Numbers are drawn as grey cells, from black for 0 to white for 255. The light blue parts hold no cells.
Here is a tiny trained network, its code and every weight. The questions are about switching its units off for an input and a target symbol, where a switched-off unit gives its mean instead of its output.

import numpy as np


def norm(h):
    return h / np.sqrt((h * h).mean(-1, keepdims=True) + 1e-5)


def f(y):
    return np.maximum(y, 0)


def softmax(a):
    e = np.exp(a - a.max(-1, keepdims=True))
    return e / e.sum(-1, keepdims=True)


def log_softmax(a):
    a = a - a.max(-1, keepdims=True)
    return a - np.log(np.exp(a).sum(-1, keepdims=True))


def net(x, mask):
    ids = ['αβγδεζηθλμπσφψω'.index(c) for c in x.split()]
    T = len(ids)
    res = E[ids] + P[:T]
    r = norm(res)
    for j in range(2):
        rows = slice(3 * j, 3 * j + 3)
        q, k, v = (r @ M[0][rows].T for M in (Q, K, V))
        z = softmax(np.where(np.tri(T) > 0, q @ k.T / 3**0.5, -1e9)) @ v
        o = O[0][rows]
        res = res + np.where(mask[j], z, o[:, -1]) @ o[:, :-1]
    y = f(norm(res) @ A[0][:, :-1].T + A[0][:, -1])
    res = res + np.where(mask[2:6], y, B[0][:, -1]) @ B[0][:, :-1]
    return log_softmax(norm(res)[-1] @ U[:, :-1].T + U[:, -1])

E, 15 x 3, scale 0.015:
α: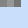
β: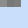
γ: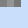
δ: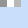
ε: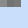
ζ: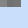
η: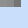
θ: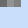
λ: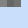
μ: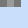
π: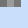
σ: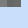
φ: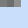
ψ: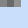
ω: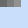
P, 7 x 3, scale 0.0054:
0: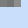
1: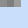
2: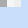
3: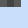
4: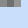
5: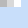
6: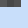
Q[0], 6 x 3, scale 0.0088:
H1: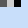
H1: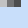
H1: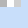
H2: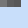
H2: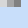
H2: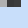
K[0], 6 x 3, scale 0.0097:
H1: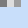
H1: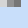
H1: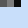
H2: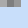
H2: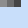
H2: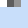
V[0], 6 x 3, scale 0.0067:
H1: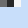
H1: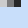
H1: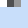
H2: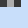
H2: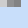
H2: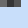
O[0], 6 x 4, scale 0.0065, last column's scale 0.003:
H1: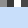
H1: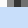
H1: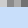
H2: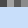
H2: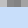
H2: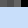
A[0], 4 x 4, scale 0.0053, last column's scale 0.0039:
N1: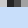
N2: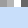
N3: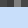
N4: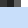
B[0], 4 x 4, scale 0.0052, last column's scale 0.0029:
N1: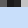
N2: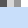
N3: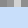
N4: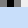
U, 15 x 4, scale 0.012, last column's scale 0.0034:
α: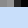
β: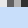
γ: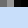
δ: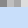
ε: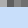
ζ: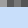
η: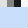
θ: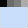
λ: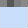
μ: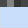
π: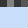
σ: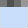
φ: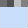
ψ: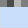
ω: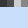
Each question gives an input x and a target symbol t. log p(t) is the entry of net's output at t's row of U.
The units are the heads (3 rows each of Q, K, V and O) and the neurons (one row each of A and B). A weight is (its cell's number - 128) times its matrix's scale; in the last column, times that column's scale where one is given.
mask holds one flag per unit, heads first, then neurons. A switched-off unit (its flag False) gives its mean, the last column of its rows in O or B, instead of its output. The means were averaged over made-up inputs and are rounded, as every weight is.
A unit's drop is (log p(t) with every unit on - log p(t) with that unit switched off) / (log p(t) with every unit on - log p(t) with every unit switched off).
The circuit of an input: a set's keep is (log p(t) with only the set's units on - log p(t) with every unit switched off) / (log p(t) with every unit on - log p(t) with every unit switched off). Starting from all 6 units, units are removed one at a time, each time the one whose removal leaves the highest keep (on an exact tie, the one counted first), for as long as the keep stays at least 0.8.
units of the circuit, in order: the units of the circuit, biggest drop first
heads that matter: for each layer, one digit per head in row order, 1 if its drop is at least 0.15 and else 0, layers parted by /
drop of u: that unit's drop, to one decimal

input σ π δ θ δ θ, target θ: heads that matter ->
11
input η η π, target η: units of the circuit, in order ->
H1
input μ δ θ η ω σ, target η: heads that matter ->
10
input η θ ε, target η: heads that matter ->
10
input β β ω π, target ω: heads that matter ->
10
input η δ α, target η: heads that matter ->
10
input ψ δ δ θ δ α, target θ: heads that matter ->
11
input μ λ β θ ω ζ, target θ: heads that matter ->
11
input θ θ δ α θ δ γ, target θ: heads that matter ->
10
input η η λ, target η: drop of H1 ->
0.8
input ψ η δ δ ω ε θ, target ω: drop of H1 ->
0.6
